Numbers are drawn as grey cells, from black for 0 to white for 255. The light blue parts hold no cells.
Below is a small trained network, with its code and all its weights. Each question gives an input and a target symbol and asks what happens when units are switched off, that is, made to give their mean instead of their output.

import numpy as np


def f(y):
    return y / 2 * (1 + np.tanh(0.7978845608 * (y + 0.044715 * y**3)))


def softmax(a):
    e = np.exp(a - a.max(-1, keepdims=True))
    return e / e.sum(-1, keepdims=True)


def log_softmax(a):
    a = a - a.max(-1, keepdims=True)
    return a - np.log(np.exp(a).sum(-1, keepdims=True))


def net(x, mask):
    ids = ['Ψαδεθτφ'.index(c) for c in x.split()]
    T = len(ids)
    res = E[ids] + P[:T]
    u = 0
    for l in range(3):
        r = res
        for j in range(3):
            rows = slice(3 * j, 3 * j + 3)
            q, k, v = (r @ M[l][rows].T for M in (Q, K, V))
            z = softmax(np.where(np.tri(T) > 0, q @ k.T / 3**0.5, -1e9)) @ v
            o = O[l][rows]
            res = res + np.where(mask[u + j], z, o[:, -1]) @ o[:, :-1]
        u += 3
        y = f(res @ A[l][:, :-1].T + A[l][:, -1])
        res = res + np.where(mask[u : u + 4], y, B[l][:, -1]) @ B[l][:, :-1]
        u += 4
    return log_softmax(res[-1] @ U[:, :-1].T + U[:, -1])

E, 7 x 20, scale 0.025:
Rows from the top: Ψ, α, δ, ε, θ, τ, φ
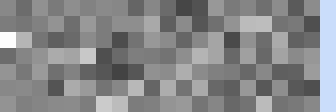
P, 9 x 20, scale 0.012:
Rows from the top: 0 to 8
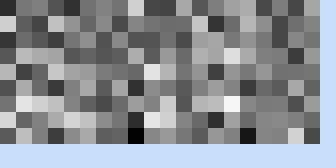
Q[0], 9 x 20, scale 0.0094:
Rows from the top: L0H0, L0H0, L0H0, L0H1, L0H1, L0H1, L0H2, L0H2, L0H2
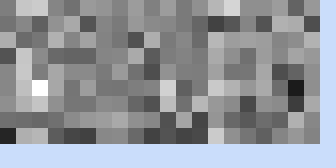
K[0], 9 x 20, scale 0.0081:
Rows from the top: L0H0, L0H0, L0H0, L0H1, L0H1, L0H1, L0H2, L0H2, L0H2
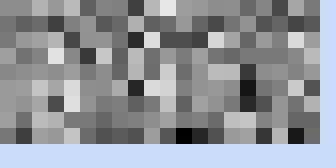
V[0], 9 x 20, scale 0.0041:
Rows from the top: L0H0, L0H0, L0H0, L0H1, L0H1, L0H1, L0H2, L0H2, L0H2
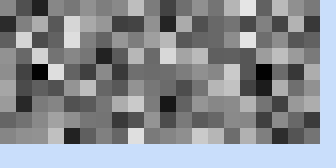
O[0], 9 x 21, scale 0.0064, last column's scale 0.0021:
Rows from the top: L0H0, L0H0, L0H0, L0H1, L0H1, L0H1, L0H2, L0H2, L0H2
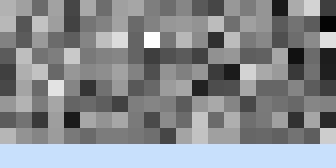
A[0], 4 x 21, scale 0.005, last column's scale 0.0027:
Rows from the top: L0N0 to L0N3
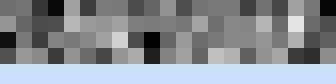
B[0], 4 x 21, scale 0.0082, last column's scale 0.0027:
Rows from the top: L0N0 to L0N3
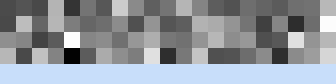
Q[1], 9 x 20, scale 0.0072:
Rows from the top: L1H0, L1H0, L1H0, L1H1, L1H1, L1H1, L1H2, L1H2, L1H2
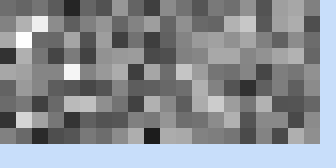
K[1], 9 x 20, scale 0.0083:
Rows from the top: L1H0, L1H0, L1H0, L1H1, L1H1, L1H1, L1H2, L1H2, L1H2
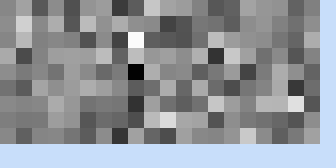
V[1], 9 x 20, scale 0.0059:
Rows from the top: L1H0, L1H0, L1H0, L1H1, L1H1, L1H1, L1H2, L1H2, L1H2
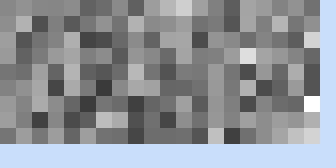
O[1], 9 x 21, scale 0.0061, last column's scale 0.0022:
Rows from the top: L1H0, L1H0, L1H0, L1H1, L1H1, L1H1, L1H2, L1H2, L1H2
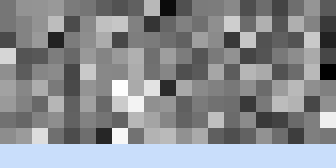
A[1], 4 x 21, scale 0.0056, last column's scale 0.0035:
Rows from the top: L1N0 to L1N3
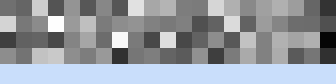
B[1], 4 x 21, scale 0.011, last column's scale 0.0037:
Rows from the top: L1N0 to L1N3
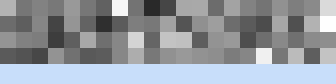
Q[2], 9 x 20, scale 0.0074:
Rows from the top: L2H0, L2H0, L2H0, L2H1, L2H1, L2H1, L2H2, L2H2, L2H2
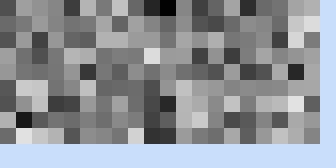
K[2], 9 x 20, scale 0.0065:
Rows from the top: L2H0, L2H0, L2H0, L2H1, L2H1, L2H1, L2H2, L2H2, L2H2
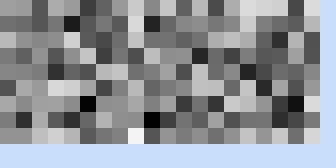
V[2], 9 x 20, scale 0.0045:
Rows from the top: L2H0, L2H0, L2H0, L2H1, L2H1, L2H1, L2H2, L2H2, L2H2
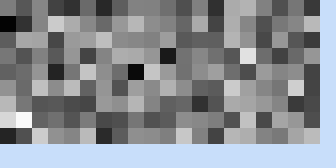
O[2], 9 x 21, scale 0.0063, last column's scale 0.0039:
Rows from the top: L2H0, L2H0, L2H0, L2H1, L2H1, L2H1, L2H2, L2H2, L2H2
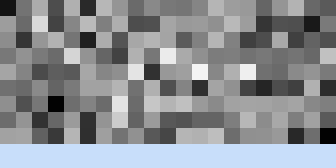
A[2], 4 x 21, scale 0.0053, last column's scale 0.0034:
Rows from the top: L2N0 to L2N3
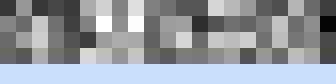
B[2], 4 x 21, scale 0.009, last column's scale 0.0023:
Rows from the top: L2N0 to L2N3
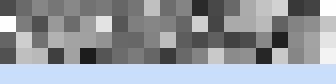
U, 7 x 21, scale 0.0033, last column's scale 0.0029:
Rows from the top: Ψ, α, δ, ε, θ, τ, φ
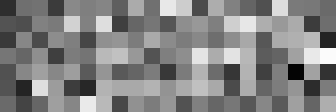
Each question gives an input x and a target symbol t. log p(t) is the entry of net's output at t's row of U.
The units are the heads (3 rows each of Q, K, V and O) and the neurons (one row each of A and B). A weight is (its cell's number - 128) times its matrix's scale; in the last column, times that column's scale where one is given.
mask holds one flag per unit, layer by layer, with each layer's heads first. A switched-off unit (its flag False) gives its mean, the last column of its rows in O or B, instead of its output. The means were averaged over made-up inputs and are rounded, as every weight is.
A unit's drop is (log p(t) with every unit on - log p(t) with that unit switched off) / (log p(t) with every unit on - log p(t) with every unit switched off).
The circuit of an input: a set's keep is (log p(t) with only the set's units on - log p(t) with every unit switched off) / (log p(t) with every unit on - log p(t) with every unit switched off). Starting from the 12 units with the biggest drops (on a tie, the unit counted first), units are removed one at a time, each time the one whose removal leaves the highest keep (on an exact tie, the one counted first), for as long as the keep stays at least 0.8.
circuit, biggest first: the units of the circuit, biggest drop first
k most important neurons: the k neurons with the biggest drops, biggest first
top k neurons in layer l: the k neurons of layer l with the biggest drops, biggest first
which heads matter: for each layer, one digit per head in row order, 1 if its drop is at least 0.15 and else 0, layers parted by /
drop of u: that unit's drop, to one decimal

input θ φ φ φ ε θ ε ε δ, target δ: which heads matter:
100 / 000 / 101
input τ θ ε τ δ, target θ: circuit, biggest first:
(L2H2)
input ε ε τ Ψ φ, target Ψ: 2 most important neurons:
(L1N1; L0N3)
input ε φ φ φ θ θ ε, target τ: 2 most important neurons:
(L0N3; L1N3)
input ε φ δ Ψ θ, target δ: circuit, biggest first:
(L2H2; L2H0)
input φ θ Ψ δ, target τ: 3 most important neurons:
(L0N3; L1N3; L1N0)
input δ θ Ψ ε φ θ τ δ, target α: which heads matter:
000 / 010 / 000
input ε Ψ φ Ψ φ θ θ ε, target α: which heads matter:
000 / 010 / 000
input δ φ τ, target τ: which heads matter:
100 / 000 / 100
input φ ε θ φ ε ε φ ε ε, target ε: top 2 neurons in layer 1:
(L1N1; L1N0)
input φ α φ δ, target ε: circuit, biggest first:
(L1N0; L0H1)
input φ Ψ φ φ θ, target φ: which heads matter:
000 / 000 / 101
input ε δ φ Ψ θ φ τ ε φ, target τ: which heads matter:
111 / 010 / 100
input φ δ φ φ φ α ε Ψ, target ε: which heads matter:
010 / 000 / 010
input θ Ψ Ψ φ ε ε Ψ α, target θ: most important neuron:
(L1N1)
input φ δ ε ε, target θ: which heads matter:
110 / 000 / 001
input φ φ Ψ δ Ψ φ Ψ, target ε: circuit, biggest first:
(L0H1; L1N0)
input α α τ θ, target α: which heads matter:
110 / 001 / 000
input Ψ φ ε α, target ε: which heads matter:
010 / 000 / 000
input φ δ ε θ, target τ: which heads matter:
110 / 000 / 000
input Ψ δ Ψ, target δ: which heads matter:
010 / 100 / 100
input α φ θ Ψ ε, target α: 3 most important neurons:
(L1N3; L0N0; L0N3)
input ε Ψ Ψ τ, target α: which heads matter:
100 / 001 / 000
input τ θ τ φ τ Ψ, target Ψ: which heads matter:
001 / 000 / 000
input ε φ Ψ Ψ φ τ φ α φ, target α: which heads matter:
111 / 001 / 110
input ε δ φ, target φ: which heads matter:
000 / 000 / 101
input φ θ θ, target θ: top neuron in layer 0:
(L0N0)
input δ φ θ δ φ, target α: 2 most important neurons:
(L0N0; L0N3)
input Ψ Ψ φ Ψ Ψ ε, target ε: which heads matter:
000 / 001 / 010
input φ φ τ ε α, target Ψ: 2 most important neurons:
(L1N1; L0N3)
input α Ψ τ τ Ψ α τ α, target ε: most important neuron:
(L1N1)
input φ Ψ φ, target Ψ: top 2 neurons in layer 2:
(L2N0; L2N3)
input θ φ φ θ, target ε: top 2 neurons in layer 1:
(L1N0; L1N3)
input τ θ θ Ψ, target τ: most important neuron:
(L0N3)
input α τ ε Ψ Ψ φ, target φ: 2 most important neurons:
(L0N2; L2N3)
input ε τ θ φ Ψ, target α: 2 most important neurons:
(L0N0; L0N3)
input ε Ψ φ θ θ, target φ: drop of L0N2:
0.1
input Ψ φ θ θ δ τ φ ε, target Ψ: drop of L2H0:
0.1
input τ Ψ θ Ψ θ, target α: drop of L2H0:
0.2
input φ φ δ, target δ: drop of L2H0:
0.3
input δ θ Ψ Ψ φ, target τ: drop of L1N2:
0.1
